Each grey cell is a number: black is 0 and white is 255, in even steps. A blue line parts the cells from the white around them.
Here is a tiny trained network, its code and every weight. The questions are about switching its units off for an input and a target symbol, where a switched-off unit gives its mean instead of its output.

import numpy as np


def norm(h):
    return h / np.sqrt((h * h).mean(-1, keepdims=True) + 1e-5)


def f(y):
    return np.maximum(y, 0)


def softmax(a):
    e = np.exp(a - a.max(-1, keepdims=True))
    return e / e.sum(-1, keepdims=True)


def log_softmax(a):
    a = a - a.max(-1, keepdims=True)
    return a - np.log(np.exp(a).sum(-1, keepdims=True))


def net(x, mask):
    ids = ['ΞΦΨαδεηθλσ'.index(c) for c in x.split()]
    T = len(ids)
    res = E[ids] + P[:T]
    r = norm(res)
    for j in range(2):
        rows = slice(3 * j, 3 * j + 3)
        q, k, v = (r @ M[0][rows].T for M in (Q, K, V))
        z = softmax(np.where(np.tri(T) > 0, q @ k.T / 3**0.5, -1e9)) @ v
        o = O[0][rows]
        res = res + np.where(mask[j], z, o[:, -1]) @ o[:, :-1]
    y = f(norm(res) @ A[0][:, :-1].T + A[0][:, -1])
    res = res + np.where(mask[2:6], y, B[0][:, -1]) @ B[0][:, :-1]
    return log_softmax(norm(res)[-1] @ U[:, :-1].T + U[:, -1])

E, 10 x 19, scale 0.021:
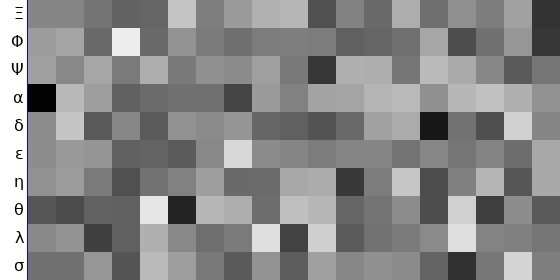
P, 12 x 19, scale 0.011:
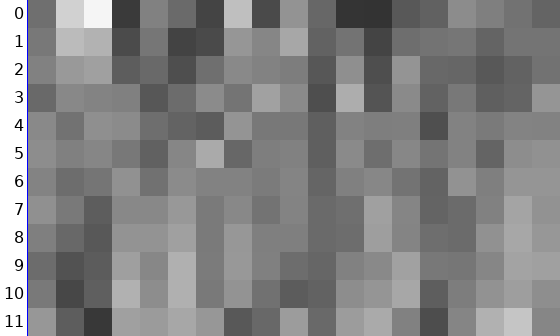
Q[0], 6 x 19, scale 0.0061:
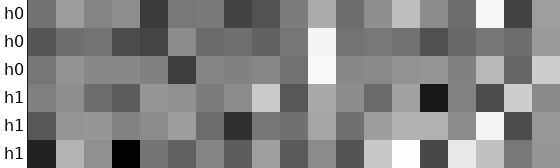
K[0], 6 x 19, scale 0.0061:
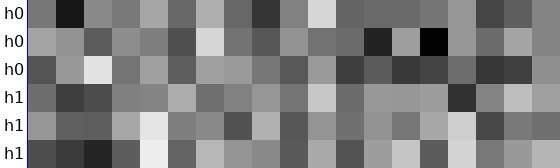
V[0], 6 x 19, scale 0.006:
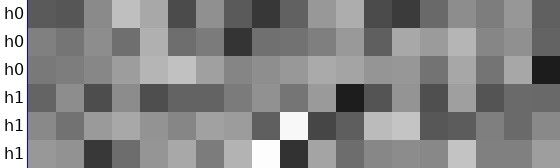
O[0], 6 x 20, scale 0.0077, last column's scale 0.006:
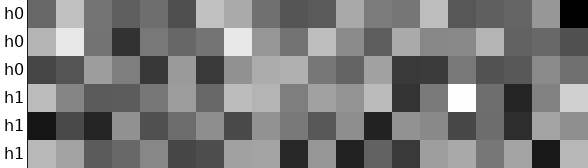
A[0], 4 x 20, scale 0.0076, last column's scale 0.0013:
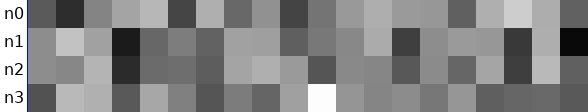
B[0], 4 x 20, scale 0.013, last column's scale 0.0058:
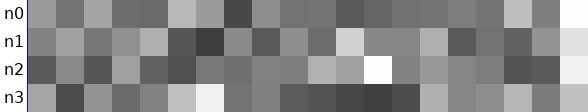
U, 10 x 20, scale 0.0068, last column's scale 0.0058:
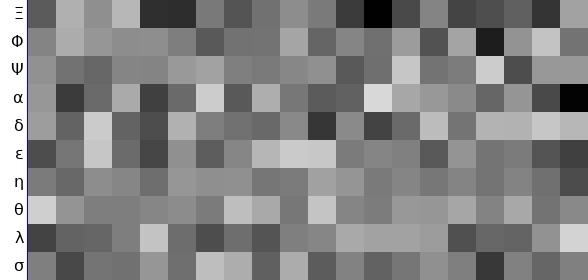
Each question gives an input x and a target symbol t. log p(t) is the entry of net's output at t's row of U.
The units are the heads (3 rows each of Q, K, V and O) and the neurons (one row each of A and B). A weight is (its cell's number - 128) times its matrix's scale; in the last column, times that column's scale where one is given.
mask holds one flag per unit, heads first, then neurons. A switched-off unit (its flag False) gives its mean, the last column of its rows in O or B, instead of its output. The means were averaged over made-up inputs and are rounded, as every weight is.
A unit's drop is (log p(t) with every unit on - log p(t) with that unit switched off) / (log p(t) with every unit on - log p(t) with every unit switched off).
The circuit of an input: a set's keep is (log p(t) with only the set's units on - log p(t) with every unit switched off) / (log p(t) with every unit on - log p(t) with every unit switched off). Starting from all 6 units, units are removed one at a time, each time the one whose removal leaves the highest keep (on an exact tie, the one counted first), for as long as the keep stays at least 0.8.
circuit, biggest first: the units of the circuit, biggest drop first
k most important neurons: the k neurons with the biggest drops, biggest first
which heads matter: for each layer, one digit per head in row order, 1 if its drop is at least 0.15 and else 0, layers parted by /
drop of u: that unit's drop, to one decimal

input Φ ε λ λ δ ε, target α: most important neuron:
n2
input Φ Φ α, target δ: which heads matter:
01
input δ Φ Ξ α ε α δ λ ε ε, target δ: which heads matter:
11
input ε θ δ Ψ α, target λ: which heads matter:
10
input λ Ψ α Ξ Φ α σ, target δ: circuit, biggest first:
n2; n0
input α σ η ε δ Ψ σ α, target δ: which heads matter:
00
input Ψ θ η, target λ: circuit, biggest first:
n1; h0
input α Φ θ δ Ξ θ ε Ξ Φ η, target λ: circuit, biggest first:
h0; n1
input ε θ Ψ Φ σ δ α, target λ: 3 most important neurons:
n1; n2; n0
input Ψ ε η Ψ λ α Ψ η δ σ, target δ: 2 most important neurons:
n0; n2
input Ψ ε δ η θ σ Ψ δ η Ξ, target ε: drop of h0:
0.8
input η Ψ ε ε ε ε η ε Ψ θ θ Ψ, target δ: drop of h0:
0.0
